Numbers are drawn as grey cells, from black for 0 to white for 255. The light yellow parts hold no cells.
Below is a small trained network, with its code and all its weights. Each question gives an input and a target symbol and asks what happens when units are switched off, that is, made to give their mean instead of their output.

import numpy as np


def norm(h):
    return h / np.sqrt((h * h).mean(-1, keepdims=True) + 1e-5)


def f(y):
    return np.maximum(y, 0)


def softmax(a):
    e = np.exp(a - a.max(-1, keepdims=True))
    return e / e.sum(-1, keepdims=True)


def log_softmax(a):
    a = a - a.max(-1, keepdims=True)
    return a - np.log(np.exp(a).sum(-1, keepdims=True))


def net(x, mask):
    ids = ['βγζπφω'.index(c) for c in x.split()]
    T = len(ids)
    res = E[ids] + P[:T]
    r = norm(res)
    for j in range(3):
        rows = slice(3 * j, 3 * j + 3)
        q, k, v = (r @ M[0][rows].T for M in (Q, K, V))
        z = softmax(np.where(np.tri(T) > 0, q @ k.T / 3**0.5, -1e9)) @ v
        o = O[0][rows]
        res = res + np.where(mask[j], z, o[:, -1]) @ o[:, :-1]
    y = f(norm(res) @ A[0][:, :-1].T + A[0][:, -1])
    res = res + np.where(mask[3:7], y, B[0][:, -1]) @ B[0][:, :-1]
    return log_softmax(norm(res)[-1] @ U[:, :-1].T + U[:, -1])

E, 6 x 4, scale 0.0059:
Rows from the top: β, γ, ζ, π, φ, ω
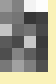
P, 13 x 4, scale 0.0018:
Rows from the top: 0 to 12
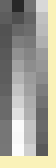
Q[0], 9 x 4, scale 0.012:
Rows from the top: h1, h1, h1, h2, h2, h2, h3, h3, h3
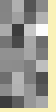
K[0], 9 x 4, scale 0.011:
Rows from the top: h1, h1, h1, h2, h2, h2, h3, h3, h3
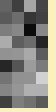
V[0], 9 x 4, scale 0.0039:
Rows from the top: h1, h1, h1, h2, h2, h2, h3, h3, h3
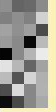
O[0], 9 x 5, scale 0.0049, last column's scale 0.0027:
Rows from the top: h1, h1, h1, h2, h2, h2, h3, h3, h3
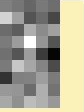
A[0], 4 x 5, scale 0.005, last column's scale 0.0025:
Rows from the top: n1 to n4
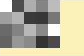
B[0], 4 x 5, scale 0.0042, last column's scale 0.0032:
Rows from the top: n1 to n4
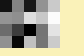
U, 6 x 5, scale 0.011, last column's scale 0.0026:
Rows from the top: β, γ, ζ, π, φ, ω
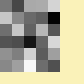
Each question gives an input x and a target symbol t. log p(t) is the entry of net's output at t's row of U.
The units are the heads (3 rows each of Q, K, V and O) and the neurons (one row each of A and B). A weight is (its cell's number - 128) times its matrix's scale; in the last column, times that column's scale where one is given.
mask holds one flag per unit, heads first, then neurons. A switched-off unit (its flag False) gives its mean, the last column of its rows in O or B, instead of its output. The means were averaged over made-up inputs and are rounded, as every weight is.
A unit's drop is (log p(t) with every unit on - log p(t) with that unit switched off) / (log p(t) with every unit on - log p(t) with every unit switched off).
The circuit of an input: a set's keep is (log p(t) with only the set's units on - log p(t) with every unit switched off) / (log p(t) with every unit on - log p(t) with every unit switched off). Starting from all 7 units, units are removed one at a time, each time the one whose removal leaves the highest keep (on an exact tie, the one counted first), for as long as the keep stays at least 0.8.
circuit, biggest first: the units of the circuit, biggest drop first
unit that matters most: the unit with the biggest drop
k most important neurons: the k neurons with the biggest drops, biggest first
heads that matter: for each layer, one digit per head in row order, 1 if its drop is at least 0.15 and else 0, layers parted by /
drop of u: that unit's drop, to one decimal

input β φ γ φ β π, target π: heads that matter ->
100
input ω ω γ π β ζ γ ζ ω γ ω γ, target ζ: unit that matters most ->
h3
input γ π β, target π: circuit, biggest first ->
[h2; n1; n2; n3]
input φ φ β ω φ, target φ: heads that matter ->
110
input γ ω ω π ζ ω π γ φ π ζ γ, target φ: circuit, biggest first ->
[n3; n2; n1]
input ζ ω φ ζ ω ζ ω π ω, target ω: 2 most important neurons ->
[n1; n2]
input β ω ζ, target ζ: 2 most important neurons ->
[n2; n3]
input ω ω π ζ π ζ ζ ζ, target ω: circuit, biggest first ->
[h3; h2; n2; n3]
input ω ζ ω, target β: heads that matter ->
101
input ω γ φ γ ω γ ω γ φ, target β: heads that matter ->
101
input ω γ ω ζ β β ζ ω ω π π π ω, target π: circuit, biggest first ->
[h3; n3; n2]
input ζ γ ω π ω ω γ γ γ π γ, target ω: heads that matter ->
000
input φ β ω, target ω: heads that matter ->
110
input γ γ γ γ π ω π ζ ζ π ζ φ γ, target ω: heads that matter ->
010
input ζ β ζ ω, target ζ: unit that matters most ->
h3
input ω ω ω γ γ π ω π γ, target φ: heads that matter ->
001
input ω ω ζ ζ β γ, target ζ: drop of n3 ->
0.2
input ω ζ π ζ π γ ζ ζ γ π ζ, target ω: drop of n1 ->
0.0
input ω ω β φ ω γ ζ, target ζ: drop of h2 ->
0.1
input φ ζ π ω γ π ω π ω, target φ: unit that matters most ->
n1
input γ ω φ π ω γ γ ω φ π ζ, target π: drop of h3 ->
0.1
